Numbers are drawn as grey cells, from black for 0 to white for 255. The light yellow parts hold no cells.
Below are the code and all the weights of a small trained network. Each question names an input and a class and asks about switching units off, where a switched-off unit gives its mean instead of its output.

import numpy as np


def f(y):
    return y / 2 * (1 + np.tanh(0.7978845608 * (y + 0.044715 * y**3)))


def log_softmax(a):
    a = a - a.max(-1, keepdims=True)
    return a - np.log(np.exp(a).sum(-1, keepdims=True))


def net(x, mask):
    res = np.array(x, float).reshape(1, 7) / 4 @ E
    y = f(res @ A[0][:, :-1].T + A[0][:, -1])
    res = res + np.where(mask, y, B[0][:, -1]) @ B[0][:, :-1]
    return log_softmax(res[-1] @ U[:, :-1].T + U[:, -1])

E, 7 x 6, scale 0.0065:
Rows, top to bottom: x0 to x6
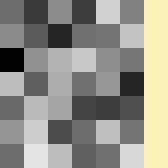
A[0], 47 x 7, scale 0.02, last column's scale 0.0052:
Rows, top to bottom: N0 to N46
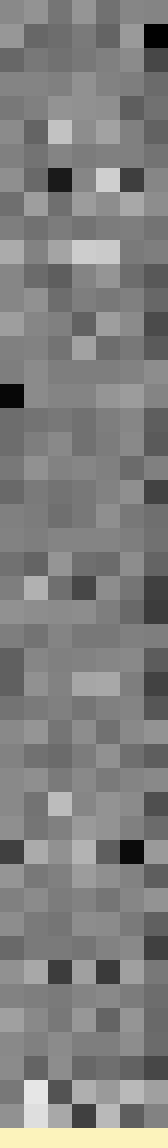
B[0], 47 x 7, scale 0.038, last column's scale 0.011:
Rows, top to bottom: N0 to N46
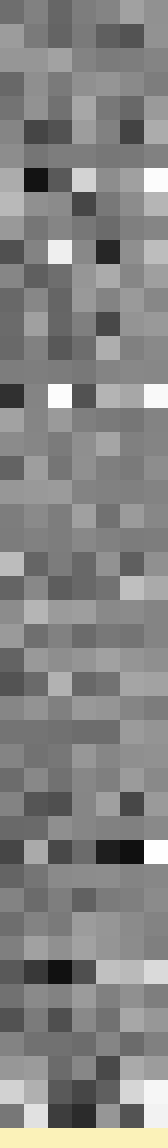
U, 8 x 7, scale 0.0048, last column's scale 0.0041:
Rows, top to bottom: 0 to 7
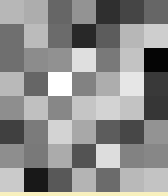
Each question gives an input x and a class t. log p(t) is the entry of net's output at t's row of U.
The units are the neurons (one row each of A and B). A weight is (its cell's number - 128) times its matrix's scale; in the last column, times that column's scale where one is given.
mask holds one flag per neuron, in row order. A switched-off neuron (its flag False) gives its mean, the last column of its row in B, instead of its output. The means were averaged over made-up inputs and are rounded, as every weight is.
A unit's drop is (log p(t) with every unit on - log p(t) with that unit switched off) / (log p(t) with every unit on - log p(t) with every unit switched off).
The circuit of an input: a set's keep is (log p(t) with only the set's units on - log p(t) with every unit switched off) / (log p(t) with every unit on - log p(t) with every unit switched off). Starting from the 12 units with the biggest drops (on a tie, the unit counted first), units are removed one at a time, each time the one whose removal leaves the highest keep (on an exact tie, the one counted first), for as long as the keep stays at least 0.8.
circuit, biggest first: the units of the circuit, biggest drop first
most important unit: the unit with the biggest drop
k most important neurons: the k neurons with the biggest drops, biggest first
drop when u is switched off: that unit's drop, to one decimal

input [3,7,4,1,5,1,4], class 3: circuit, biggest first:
[N35; N16]
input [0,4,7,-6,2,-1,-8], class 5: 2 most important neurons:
[N35; N45]
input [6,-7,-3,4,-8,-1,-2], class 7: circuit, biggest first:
[N7]
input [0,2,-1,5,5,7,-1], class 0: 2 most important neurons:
[N16; N40]
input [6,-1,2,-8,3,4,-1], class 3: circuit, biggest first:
[N35; N16]
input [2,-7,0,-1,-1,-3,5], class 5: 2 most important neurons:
[N45; N40]
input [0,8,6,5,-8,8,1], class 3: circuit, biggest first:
[N10; N35]
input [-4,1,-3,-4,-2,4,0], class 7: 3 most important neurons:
[N46; N16; N35]
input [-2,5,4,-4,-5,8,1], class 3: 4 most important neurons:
[N35; N46; N16; N7]
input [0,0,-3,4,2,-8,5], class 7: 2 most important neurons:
[N35; N46]
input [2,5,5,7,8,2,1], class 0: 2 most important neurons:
[N35; N40]
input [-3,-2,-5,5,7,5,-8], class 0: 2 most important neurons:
[N35; N46]
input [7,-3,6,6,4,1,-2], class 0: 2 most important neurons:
[N35; N46]
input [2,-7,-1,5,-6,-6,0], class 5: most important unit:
N10
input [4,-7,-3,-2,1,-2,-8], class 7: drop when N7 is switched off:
0.1
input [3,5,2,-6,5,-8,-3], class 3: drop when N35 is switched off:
0.2
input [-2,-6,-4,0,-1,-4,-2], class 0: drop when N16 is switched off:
0.9
